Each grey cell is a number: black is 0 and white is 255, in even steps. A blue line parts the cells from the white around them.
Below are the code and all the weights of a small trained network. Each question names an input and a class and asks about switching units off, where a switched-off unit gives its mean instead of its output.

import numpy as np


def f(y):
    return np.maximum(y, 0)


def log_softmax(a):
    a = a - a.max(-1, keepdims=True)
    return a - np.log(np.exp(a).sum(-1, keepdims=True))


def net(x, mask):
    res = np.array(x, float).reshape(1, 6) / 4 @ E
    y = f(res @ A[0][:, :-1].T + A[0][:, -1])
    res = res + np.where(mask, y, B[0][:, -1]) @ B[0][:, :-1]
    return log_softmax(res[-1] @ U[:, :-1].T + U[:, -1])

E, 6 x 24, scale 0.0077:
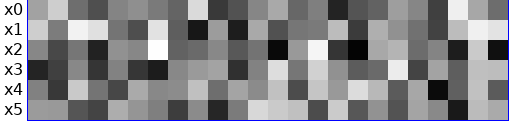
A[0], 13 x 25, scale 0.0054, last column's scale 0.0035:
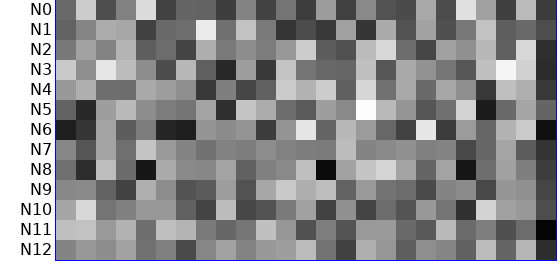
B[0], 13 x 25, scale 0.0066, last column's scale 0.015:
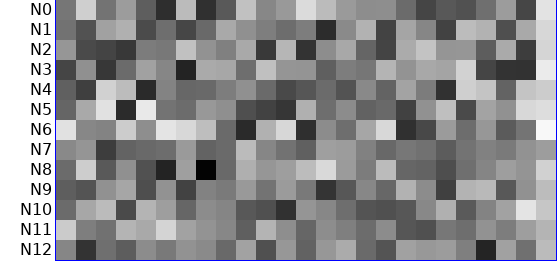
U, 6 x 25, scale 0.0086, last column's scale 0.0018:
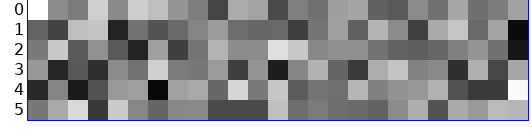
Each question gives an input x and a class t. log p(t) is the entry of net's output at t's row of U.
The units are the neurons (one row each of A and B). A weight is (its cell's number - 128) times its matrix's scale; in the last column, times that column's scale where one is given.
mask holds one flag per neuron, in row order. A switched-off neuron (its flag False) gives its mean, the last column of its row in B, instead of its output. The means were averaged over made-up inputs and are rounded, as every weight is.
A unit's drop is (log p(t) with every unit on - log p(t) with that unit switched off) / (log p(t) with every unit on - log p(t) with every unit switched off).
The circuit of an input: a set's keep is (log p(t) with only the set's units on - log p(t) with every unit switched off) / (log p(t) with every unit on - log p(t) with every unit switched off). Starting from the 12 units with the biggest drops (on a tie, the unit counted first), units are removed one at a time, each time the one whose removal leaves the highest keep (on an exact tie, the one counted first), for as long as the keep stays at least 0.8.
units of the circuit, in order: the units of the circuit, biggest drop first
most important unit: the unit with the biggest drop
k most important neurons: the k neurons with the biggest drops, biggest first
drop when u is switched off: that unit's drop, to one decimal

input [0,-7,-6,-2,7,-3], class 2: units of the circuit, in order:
(N8)
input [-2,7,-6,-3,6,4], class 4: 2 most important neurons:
(N3 N0)
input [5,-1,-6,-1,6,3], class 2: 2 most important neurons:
(N8 N5)
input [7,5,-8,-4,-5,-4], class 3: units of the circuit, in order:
(N2 N12)
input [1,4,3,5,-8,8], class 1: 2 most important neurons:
(N4 N9)
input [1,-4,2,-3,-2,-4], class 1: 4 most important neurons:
(N3 N6 N1 N2)
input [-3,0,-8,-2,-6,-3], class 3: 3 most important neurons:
(N2 N12 N8)
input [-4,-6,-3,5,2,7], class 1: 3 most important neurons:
(N9 N4 N3)
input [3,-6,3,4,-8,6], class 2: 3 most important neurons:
(N0 N3 N1)
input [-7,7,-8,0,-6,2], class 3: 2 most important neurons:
(N2 N12)
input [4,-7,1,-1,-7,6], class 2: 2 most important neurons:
(N0 N3)
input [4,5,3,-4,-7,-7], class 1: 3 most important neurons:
(N1 N8 N6)
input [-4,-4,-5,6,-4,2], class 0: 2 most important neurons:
(N6 N3)
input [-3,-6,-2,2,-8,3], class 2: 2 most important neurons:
(N0 N3)
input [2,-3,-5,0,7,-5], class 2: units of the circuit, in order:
(N8)
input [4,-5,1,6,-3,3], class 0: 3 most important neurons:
(N6 N3 N5)
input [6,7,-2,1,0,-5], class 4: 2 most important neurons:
(N3 N5)
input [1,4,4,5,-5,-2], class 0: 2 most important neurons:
(N6 N8)
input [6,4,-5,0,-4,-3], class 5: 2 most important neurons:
(N10 N8)
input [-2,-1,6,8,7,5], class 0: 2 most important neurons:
(N6 N0)
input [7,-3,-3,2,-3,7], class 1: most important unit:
N9
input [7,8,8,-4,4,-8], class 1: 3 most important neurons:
(N1 N2 N12)
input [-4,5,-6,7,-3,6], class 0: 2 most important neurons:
(N6 N1)
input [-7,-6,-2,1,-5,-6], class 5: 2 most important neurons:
(N5 N3)
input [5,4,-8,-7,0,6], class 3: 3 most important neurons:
(N2 N12 N6)
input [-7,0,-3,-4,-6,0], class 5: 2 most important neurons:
(N5 N8)
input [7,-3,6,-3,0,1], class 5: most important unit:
N2
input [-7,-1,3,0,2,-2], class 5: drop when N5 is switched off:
0.5
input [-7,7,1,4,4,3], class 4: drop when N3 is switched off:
1.5
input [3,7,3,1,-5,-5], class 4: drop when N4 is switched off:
0.1
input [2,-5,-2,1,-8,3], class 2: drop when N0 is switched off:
0.8
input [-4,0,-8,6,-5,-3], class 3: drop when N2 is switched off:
0.8
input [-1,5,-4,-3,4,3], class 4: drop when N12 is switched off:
0.0
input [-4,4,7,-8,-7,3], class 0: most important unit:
N11
